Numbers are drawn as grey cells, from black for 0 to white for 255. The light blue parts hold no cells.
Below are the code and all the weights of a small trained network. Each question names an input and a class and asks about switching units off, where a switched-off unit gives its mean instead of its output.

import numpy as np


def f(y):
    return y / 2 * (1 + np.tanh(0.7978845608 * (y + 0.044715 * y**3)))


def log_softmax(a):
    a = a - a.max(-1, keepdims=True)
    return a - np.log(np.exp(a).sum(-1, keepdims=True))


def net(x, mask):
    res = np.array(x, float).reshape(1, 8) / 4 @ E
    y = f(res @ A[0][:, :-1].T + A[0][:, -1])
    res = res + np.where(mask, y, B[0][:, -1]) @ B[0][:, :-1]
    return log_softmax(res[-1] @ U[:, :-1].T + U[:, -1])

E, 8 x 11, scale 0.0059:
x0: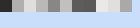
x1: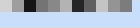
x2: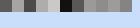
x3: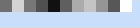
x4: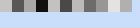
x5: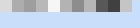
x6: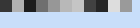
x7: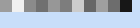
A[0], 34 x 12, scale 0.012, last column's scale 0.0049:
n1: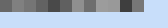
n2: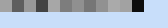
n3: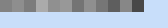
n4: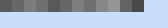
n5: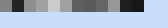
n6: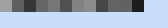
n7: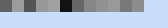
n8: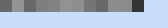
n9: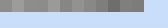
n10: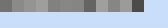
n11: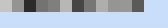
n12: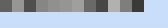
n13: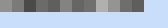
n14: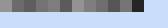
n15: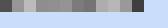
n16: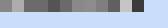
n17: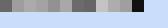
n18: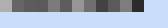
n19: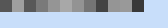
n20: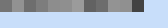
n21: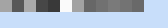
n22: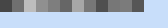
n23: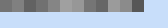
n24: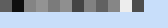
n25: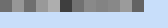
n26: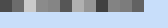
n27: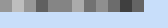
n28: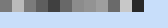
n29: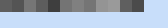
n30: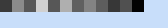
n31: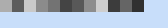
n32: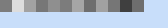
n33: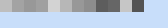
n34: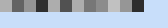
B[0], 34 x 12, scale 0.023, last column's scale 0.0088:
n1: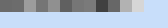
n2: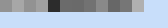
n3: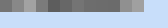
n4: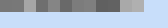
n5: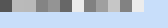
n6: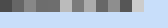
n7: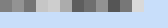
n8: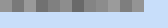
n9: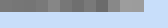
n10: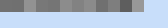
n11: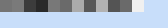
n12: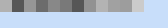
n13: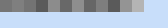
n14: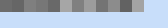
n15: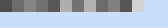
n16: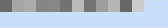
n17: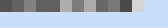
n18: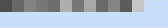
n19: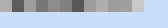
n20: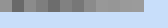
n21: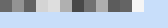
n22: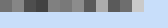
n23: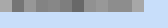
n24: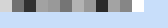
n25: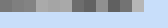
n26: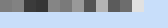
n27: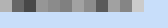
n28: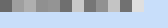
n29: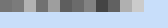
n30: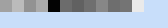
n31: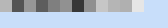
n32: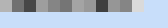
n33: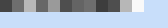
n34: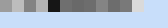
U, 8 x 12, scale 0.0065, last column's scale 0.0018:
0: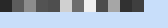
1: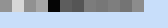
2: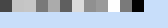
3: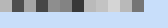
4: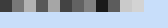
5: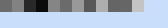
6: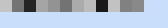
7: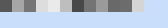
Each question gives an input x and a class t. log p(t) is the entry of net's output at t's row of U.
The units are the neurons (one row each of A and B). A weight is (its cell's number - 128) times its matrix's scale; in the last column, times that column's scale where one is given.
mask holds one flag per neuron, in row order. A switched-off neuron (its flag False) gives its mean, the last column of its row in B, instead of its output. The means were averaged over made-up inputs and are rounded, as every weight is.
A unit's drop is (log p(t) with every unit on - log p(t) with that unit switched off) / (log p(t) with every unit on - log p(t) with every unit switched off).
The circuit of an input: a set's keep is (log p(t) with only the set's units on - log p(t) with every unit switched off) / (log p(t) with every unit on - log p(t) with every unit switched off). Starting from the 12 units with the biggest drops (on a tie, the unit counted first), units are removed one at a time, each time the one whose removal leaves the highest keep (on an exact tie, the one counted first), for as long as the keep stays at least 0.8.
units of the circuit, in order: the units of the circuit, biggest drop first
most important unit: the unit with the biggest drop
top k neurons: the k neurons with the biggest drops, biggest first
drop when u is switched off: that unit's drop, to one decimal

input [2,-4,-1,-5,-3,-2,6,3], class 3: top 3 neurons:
[n12, n19, n28]
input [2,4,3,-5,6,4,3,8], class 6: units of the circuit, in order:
[n32]
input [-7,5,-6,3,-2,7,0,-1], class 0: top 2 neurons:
[n18, n6]
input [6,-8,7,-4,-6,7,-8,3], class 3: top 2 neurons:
[n31, n11]
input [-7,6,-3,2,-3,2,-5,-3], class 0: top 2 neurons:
[n6, n18]
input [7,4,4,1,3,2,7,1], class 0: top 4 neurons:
[n17, n15, n31, n10]
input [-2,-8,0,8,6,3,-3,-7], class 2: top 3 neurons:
[n28, n16, n11]
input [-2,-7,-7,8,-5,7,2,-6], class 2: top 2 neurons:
[n16, n28]
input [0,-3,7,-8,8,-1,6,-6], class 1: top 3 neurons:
[n34, n2, n28]
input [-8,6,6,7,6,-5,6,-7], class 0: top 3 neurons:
[n6, n18, n5]
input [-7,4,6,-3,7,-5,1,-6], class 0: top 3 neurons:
[n6, n18, n30]
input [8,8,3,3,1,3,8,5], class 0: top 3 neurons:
[n17, n15, n31]
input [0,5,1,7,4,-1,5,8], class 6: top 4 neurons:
[n32, n27, n5, n33]
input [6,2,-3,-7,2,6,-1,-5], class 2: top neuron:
[n5]
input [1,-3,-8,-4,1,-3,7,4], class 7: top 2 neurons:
[n21, n31]
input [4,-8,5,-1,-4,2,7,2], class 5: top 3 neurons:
[n26, n22, n31]
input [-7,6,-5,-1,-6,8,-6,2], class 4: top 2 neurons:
[n33, n3]
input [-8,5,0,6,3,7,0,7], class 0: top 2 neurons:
[n18, n6]
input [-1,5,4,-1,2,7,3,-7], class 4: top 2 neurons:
[n33, n32]
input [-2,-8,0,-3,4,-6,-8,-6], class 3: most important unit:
n31
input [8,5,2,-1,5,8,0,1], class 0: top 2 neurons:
[n17, n15]
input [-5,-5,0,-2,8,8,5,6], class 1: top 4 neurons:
[n34, n2, n1, n29]
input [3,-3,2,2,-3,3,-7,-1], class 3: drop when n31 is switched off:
0.5
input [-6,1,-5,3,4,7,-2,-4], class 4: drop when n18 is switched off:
-0.1
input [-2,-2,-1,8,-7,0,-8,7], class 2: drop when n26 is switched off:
0.0
